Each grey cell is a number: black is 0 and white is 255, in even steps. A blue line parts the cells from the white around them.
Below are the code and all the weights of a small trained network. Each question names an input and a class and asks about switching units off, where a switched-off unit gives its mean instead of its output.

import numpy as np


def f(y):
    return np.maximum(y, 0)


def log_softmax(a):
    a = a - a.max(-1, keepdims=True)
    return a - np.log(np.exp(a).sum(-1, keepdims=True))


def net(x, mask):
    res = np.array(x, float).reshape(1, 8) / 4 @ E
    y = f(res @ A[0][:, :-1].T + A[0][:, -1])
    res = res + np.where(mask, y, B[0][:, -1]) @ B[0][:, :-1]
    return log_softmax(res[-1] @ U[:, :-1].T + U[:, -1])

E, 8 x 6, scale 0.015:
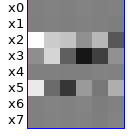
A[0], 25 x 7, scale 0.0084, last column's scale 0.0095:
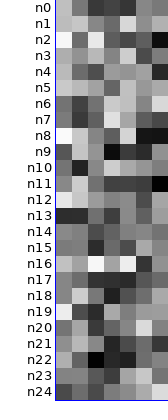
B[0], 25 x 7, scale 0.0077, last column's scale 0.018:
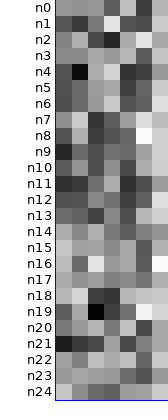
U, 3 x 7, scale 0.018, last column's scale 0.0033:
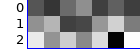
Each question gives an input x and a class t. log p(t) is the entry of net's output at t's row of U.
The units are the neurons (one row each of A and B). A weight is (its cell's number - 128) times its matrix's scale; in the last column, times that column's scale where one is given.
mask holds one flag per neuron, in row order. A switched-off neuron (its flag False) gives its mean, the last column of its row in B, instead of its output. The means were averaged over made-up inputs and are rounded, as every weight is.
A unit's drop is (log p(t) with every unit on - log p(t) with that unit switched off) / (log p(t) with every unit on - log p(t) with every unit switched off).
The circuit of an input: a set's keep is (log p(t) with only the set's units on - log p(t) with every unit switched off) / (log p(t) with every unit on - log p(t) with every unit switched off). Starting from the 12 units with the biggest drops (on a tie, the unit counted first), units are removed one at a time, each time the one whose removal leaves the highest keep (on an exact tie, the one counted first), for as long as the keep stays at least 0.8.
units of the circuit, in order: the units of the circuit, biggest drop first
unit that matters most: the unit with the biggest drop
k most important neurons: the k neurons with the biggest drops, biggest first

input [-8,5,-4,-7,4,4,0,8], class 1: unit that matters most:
n7
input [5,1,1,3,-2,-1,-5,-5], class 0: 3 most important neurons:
n19, n7, n8
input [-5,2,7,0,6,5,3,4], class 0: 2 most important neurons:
n1, n12
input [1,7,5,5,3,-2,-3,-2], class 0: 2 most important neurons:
n1, n11
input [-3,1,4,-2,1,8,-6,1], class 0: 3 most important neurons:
n4, n1, n18
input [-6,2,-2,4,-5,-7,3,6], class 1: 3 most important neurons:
n18, n1, n6
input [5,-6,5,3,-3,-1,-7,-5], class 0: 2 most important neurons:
n1, n12
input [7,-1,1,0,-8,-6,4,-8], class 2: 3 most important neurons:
n19, n8, n10
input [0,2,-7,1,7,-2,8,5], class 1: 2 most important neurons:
n1, n24
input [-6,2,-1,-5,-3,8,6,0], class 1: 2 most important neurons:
n19, n7
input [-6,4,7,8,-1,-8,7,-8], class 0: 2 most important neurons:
n11, n21
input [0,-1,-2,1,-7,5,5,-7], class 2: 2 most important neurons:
n8, n22
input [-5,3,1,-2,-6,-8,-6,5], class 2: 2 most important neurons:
n19, n8
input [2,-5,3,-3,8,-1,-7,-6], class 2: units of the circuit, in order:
n16
